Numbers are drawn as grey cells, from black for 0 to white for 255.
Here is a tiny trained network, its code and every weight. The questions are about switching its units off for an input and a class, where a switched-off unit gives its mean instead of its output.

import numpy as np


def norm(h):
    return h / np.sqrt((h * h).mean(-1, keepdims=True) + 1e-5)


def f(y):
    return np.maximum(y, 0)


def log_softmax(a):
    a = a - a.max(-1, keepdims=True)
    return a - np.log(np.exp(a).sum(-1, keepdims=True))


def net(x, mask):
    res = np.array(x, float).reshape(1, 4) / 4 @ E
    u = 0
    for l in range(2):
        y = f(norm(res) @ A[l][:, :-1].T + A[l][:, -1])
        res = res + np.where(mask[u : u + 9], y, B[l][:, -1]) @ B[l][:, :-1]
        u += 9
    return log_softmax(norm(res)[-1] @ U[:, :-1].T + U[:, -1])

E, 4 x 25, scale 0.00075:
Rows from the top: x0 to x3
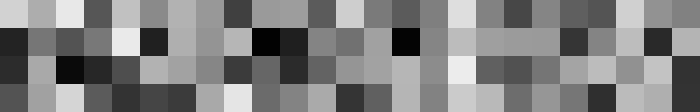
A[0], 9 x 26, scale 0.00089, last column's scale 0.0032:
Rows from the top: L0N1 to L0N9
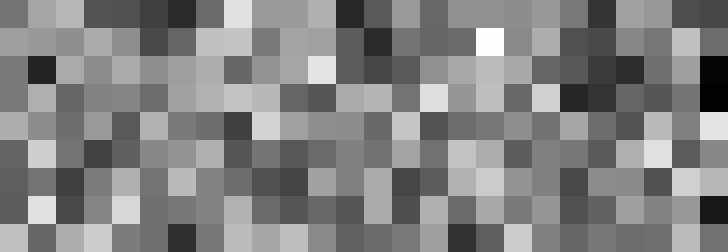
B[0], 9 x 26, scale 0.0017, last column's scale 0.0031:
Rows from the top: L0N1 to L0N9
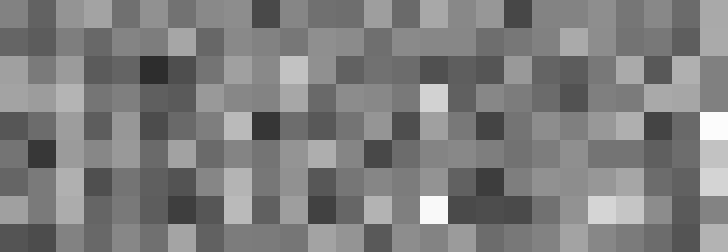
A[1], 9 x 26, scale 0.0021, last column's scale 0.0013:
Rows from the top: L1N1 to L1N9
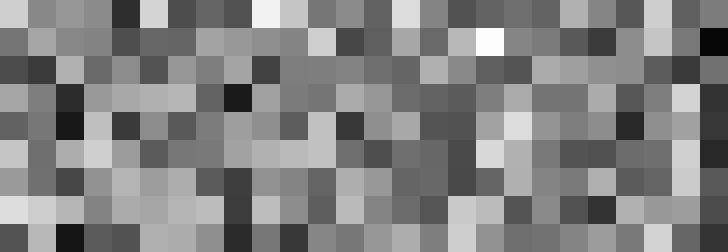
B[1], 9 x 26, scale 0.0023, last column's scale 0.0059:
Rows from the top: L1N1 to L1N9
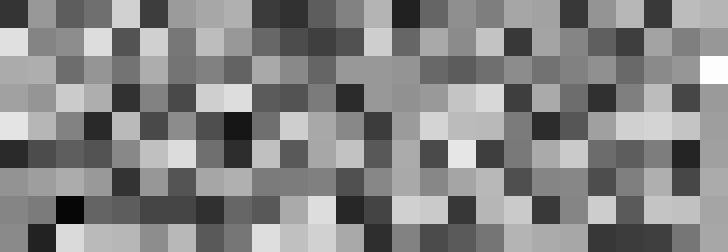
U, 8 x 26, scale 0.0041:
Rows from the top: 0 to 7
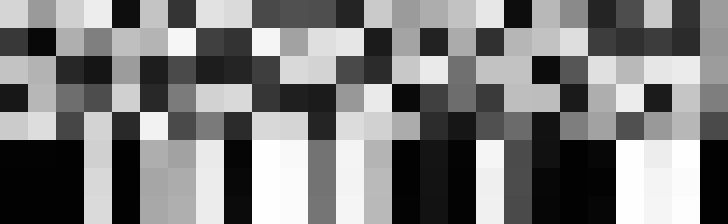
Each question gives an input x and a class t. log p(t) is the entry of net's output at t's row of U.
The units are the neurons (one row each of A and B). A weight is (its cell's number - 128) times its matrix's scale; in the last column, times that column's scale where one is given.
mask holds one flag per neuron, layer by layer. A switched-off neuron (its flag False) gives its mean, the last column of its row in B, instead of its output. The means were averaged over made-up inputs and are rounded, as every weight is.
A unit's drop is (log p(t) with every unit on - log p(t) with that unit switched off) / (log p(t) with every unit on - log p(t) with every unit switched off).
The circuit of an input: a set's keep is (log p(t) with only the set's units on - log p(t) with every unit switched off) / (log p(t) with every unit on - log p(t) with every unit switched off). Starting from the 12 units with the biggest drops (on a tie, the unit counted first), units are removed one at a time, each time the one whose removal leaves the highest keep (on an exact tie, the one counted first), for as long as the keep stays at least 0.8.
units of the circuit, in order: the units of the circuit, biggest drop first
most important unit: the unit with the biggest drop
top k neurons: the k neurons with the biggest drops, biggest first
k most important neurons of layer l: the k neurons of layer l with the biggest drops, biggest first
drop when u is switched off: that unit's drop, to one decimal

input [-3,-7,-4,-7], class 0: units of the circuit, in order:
L1N4
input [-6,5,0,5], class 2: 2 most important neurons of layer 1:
L1N5; L1N1
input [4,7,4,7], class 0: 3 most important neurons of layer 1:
L1N1; L1N2; L1N3
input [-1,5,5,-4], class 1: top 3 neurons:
L1N9; L0N5; L1N1
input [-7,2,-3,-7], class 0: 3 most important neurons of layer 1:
L1N7; L1N4; L1N8
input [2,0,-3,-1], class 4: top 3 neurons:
L1N3; L0N9; L1N9
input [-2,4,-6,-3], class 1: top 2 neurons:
L1N6; L0N5
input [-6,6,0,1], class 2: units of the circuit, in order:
L0N5; L1N5
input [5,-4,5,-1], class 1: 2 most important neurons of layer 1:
L1N9; L1N5
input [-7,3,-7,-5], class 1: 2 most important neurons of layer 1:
L1N6; L1N8
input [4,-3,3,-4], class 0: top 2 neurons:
L0N7; L1N4
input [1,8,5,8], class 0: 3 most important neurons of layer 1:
L1N1; L1N2; L1N3
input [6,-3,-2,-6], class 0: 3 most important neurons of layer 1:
L1N4; L1N7; L1N5
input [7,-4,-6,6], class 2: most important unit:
L1N8
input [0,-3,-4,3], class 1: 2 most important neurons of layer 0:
L0N7; L0N8
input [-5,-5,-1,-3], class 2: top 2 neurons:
L1N5; L0N7
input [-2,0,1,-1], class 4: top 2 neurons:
L1N1; L1N3
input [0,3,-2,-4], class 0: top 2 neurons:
L0N5; L1N7
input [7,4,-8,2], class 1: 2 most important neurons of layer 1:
L1N6; L1N5
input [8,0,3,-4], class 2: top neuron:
L1N8
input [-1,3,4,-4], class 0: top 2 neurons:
L0N5; L1N7
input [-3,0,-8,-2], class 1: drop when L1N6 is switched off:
0.1
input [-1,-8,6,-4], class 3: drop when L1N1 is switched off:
1.1
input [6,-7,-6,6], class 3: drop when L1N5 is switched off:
0.2
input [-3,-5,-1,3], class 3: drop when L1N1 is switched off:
0.3
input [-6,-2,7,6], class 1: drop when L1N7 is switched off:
0.2
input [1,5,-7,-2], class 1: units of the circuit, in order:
L1N6
